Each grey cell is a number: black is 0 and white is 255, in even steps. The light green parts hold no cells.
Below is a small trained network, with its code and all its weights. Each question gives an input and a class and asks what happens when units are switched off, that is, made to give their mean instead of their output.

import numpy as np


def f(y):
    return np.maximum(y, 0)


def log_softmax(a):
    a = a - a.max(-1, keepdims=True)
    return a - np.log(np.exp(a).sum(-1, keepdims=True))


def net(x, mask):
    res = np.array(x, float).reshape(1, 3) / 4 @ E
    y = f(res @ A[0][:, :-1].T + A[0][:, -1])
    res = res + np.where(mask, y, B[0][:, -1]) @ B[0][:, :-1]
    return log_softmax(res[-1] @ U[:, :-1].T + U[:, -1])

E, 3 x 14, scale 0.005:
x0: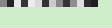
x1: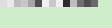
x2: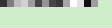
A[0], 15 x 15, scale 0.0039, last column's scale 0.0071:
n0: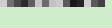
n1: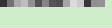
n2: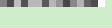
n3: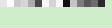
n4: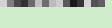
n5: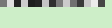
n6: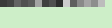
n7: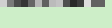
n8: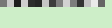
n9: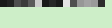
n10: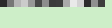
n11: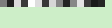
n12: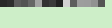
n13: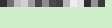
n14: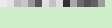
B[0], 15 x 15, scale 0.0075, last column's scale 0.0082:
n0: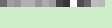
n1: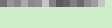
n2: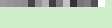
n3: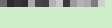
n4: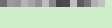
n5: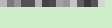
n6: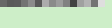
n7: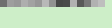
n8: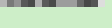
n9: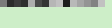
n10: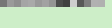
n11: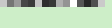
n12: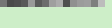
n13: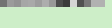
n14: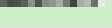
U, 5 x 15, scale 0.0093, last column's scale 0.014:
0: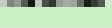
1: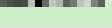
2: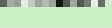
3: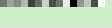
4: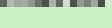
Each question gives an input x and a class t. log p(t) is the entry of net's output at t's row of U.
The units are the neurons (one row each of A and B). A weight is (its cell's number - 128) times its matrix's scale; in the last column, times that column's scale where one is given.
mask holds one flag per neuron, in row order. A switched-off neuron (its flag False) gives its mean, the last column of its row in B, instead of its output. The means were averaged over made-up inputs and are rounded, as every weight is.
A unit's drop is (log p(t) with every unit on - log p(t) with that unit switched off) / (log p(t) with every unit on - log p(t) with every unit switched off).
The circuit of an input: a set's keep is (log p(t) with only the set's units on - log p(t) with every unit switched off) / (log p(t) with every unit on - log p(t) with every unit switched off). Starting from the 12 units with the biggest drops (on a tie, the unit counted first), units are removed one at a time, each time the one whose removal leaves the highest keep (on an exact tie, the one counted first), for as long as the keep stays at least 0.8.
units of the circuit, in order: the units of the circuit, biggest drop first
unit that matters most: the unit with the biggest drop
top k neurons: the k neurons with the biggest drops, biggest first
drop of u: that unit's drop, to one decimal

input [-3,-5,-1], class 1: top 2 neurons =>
(n9, n2)
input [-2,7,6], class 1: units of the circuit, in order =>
(n3)
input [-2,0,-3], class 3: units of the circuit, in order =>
(n11, n9)
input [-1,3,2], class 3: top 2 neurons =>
(n9, n12)
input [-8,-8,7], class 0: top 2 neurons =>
(n5, n8)
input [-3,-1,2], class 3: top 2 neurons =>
(n11, n9)
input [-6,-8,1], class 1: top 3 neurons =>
(n9, n6, n12)
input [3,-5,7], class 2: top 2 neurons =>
(n13, n10)
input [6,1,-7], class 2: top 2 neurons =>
(n0, n4)
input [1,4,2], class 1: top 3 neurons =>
(n3, n14, n8)
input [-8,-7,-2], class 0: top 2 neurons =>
(n5, n8)
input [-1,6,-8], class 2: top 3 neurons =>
(n0, n4, n7)
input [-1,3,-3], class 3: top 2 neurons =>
(n9, n12)
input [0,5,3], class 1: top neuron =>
(n3)
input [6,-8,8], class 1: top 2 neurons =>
(n9, n12)
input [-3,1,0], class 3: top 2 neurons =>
(n11, n9)
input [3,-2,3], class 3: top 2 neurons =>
(n5, n8)
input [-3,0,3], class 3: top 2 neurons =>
(n11, n0)
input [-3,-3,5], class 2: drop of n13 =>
0.2
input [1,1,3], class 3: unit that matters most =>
n0
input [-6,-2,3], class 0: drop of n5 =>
0.4
